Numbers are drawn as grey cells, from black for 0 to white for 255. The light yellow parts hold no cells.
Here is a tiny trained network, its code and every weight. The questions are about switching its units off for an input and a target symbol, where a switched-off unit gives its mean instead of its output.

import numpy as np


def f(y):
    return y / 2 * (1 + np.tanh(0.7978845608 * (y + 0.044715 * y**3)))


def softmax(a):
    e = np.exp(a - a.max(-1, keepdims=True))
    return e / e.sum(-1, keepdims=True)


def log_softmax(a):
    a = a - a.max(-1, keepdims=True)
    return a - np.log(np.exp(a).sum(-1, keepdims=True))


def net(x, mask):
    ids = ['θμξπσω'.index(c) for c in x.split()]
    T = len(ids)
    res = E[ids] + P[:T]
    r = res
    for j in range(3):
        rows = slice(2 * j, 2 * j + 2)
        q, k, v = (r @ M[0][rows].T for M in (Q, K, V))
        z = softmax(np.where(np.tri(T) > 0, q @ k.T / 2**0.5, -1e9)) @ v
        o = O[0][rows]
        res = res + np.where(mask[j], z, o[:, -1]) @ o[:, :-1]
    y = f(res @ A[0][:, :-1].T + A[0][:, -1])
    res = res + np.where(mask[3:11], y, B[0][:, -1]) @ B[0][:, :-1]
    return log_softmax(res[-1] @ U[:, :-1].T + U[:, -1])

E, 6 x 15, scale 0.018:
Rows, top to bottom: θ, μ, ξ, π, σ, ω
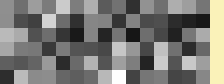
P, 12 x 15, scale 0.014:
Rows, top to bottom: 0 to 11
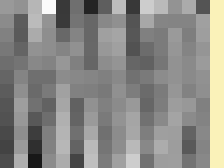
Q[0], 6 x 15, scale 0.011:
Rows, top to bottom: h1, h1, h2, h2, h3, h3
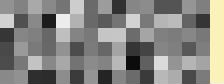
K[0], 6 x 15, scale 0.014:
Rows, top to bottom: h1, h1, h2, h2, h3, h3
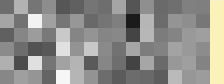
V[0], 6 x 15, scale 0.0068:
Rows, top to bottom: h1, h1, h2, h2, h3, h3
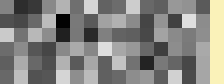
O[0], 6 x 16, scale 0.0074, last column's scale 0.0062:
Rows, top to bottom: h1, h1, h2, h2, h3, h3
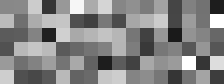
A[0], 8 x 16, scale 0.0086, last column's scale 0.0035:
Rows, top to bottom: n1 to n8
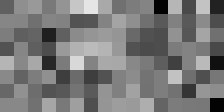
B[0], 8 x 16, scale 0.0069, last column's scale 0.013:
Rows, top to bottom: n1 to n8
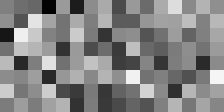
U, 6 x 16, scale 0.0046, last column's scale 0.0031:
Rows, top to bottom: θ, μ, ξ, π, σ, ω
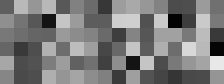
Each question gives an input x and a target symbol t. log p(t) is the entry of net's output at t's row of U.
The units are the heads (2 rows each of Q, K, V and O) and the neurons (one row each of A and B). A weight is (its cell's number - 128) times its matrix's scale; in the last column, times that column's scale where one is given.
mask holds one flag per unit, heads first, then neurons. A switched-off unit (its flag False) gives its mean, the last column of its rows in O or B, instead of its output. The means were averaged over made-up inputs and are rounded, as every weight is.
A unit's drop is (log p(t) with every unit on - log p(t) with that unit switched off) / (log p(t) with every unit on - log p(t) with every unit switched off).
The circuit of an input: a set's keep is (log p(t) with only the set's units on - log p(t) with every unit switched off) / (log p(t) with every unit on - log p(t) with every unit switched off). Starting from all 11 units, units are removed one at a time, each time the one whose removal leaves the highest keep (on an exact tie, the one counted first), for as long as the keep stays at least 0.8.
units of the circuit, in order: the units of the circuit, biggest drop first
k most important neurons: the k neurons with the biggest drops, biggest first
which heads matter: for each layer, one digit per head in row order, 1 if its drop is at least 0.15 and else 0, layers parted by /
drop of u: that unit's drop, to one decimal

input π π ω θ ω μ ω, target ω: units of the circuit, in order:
[h1, n5, h3]
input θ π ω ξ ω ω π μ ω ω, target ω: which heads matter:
110
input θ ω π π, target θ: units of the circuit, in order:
[h3, n3, h1, n7]
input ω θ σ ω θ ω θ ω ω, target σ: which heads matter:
001
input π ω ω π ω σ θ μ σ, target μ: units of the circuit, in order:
[h3]
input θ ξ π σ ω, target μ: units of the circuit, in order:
[h2, h3]
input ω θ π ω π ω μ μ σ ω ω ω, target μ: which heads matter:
100
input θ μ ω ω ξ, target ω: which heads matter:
111
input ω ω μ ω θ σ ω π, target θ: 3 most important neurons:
[n3, n7, n4]
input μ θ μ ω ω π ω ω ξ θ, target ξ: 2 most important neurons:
[n1, n7]
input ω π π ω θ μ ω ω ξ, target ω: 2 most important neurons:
[n5, n7]
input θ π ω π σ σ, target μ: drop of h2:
0.2
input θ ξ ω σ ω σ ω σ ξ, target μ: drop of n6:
-0.2
